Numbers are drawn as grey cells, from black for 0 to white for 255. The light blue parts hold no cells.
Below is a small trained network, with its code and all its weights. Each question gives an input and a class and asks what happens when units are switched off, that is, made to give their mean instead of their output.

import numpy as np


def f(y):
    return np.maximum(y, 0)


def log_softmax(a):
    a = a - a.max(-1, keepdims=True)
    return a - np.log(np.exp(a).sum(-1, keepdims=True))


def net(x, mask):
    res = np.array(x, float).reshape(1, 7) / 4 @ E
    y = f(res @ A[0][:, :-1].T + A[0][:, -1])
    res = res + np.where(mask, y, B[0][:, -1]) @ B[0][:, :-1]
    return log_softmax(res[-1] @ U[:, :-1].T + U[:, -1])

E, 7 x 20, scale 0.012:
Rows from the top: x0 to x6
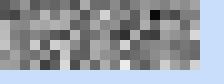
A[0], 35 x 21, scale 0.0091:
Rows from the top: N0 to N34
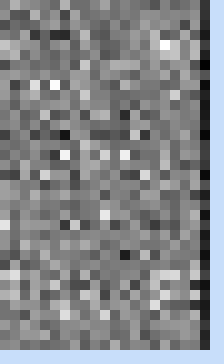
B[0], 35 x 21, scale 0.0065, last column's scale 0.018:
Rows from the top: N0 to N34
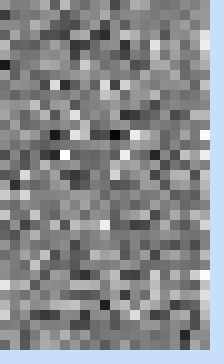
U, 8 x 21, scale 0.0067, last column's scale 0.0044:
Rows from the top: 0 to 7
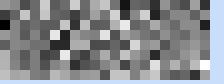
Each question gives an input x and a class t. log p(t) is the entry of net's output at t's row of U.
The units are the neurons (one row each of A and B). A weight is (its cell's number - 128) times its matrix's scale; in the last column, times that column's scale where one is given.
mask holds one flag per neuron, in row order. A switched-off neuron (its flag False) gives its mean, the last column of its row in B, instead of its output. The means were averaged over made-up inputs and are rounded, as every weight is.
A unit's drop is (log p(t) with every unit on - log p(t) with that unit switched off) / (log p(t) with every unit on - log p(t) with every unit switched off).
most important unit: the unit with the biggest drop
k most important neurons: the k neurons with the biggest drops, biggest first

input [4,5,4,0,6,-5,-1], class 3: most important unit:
N8
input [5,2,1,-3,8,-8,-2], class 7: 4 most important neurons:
(N22; N28; N30; N19)
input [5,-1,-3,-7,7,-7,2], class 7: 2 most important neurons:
(N30; N28)
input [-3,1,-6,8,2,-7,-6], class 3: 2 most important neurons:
(N22; N8)
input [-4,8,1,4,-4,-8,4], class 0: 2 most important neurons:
(N22; N3)
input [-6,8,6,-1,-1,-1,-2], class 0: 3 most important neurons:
(N22; N11; N3)
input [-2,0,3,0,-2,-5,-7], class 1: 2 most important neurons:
(N25; N17)
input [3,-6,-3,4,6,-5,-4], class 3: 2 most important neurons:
(N8; N22)
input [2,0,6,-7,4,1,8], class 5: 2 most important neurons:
(N15; N31)
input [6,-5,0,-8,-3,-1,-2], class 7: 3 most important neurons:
(N30; N15; N28)
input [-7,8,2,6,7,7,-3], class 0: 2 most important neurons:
(N22; N11)
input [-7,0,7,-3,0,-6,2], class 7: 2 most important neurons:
(N22; N28)
